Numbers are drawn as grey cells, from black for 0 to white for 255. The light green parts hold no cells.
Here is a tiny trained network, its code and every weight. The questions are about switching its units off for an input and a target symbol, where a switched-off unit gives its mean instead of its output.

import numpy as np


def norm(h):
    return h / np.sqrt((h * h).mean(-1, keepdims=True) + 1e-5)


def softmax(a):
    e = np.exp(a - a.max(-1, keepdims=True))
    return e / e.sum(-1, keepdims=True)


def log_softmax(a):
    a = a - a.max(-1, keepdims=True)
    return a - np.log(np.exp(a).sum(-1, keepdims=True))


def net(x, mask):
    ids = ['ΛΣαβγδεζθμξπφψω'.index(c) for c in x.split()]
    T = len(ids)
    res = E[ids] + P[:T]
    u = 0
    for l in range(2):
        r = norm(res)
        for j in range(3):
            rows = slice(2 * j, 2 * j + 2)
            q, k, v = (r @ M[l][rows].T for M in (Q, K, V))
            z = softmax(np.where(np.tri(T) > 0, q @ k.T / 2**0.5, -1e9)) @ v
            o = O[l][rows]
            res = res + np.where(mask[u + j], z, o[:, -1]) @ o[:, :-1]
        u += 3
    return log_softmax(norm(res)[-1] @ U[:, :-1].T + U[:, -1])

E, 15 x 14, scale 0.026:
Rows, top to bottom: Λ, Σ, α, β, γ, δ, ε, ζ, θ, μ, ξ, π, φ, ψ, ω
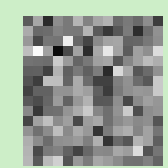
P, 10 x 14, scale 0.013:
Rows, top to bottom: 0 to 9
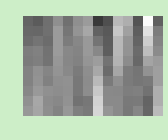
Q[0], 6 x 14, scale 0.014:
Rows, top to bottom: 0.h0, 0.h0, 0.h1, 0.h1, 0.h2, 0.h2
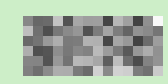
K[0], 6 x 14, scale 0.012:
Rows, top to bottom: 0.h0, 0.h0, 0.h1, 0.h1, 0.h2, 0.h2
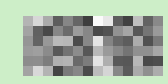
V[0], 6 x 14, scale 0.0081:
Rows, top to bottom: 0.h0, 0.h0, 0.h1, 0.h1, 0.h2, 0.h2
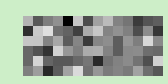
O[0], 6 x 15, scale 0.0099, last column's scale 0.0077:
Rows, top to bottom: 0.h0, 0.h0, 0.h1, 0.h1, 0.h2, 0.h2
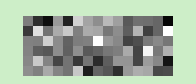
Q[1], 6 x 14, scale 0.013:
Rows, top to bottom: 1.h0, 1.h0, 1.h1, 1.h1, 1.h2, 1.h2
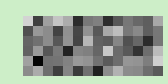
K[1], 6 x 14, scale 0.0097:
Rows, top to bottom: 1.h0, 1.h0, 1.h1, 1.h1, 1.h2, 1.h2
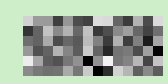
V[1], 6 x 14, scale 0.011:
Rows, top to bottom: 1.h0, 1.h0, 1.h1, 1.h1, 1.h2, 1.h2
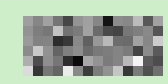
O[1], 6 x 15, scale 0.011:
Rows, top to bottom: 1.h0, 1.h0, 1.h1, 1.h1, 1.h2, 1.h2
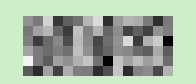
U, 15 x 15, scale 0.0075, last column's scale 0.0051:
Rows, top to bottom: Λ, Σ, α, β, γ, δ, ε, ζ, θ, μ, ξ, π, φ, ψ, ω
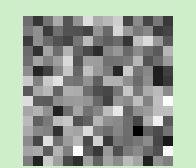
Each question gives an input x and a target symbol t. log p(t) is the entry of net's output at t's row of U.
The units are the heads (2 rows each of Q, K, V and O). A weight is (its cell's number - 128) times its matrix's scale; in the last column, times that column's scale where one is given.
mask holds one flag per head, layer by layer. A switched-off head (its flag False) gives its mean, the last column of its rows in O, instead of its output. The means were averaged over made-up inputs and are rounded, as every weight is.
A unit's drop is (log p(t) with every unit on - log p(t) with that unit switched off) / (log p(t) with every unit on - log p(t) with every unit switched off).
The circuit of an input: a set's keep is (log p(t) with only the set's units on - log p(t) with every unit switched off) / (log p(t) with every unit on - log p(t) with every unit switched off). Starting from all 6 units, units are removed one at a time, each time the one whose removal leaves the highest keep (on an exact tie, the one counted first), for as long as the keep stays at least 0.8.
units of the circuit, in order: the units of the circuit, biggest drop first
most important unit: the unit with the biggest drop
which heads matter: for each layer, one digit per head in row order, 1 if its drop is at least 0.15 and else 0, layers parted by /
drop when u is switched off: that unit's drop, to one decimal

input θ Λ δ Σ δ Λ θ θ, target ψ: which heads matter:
001 / 000
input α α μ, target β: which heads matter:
000 / 001
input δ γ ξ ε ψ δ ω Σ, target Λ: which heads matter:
100 / 000
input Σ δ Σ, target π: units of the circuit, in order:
0.h0, 1.h0, 0.h2
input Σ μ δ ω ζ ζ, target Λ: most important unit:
0.h0
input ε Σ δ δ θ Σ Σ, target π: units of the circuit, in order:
0.h0, 0.h2
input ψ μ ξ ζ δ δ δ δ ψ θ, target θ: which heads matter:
000 / 001
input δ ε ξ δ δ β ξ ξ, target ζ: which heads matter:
000 / 010
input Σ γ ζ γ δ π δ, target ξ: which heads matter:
100 / 000
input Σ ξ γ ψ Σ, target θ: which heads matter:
100 / 001
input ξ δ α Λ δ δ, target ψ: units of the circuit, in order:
0.h2, 1.h0
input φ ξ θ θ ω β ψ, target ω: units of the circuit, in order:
0.h1, 1.h1
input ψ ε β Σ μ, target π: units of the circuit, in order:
0.h0, 0.h2
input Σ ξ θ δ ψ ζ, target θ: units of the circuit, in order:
1.h2
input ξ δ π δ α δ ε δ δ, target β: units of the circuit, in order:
1.h2, 0.h0
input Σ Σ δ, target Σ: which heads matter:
101 / 001
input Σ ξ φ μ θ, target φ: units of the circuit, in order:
0.h2, 1.h0
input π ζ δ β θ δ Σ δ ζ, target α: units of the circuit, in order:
0.h0, 0.h2
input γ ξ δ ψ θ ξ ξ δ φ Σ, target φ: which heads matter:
001 / 000
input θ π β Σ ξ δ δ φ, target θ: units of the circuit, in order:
1.h1
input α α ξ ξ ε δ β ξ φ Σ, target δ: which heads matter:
100 / 100
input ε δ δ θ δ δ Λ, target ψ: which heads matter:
001 / 000
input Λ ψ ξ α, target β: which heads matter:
100 / 001
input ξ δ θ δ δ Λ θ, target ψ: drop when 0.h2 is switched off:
0.2
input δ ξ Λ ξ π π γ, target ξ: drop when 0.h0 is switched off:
0.2
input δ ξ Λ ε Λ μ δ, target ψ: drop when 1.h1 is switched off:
0.0
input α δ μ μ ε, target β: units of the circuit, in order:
1.h2
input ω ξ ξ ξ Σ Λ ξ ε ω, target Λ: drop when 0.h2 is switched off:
0.2
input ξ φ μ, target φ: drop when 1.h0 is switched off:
0.1
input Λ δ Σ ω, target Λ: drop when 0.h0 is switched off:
0.3
